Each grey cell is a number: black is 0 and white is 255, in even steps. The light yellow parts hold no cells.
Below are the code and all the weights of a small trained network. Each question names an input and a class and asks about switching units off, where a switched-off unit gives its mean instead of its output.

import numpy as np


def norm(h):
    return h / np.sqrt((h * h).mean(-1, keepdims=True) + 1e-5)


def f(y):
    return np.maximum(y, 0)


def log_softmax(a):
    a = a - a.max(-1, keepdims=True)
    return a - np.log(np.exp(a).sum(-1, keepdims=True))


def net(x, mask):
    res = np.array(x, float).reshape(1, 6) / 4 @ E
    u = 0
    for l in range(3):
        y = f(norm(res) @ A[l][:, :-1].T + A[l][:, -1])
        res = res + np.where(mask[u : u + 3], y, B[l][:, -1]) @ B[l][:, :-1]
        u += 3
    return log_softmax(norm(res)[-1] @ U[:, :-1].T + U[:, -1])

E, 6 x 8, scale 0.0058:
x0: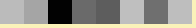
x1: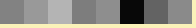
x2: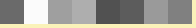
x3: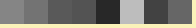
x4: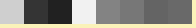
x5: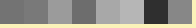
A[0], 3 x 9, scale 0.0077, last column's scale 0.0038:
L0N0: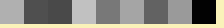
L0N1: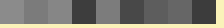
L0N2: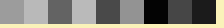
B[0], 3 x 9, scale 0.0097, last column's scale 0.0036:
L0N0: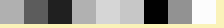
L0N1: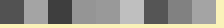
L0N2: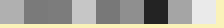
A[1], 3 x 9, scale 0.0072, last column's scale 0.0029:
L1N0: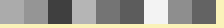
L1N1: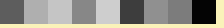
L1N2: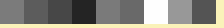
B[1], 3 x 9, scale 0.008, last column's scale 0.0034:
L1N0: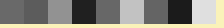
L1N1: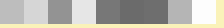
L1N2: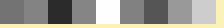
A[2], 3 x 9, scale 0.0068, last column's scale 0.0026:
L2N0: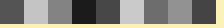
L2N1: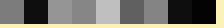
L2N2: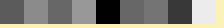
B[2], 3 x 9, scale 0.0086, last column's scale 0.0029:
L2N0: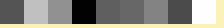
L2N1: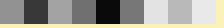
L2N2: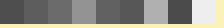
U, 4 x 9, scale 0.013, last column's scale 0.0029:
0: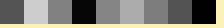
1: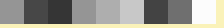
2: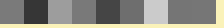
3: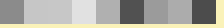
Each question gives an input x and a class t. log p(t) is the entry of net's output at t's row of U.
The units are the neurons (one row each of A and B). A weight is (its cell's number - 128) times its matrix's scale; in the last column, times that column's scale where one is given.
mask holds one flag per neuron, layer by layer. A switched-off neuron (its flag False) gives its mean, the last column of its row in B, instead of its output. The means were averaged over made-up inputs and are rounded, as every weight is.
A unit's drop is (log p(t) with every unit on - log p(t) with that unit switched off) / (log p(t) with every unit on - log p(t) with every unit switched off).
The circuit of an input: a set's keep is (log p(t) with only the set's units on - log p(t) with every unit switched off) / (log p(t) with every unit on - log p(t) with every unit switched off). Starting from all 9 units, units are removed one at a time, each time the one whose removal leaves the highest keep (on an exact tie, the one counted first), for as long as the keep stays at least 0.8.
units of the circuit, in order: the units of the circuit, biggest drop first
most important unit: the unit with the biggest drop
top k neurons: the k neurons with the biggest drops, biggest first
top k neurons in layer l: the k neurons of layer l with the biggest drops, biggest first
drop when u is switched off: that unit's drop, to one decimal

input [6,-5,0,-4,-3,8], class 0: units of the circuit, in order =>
(L2N0 L0N0)
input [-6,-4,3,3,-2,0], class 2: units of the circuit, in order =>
(L2N2 L0N0)
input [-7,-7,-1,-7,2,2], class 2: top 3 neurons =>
(L2N1 L1N2 L0N2)
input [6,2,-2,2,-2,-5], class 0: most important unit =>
L1N0
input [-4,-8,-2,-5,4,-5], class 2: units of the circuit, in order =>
(L2N1 L0N2)
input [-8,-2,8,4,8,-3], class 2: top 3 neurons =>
(L0N0 L1N1 L2N2)
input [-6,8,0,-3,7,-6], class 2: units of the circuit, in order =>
(L1N0 L2N1)
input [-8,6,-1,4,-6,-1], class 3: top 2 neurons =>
(L1N1 L1N0)
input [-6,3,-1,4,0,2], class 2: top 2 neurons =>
(L1N2 L2N2)
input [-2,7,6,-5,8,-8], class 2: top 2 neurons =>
(L1N0 L2N2)
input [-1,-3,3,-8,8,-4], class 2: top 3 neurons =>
(L2N1 L1N0 L0N2)
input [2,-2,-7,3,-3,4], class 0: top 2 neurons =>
(L2N0 L0N0)
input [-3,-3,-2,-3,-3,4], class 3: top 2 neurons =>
(L0N0 L1N1)
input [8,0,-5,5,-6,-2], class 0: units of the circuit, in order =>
(L2N0)
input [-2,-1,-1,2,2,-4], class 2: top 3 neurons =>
(L1N1 L2N1 L0N2)
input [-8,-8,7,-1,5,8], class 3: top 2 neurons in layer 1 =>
(L1N0 L1N2)
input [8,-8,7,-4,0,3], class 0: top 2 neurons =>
(L2N0 L1N1)
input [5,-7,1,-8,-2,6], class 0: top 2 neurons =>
(L0N0 L0N2)
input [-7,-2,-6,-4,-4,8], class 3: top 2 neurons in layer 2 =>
(L2N0 L2N2)
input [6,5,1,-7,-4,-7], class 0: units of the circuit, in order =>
(L1N0)
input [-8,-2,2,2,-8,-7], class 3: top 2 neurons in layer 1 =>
(L1N1 L1N0)
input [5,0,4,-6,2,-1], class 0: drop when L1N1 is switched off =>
0.0
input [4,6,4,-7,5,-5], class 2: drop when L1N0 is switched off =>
0.9
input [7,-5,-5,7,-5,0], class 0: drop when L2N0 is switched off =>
0.6
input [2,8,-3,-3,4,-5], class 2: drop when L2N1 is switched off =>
0.1
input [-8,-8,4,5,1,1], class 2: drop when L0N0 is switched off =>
0.2
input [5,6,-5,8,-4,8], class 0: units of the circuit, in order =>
(L2N0)
